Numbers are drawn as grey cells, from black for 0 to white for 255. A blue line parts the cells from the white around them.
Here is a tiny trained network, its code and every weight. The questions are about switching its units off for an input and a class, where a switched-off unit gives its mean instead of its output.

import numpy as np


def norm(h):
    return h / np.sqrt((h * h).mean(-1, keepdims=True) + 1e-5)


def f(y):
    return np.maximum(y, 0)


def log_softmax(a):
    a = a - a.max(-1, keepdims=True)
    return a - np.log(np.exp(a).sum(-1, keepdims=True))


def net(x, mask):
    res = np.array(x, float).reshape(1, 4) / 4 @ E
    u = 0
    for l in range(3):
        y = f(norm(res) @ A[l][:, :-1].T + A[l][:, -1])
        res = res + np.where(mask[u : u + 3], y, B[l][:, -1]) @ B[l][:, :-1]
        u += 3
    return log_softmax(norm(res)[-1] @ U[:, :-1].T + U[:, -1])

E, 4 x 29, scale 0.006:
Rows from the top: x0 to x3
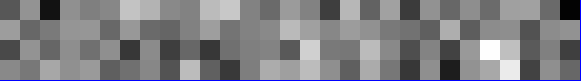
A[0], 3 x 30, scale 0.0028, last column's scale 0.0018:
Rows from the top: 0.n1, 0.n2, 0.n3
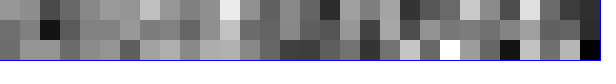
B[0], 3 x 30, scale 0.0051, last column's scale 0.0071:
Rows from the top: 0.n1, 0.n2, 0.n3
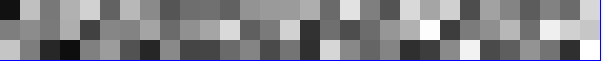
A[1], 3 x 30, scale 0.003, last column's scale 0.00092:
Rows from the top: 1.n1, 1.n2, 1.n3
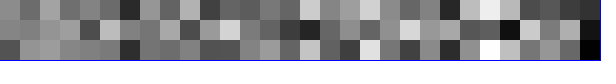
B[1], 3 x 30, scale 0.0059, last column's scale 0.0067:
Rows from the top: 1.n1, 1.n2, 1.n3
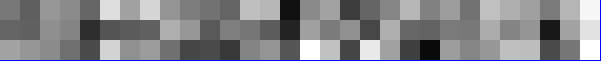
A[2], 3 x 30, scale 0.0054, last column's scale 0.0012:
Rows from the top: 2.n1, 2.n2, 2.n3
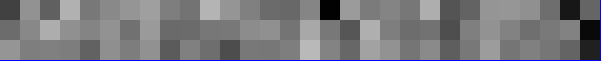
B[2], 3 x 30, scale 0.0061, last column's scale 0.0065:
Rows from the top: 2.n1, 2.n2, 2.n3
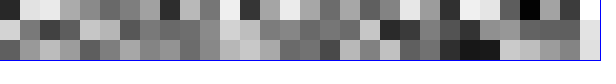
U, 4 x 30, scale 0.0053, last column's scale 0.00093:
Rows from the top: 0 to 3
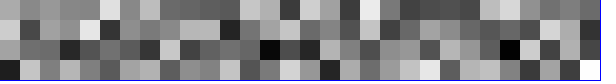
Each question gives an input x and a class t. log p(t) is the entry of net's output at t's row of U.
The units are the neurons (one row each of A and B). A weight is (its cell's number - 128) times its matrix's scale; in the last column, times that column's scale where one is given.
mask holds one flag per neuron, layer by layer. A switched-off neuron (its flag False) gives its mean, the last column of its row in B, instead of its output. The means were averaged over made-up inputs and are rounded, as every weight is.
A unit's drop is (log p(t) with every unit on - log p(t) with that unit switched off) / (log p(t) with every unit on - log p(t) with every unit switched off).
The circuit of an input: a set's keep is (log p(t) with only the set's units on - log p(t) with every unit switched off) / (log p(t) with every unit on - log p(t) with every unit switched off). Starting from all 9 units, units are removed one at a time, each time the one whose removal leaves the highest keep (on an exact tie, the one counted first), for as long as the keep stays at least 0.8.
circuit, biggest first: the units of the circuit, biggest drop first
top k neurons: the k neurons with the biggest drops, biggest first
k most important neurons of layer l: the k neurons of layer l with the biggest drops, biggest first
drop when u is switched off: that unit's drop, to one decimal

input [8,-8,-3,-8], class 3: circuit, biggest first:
2.n1
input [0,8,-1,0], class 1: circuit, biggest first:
1.n3; 2.n1; 1.n1
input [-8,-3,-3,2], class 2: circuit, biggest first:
1.n3; 2.n1
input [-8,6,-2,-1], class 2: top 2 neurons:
2.n1; 0.n1
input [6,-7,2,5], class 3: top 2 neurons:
2.n1; 0.n1
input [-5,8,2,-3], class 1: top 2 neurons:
1.n3; 0.n3
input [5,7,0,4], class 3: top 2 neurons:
2.n1; 1.n3
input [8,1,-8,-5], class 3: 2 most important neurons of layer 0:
0.n1; 0.n2
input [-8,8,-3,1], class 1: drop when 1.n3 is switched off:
0.3
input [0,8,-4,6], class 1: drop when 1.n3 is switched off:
0.7
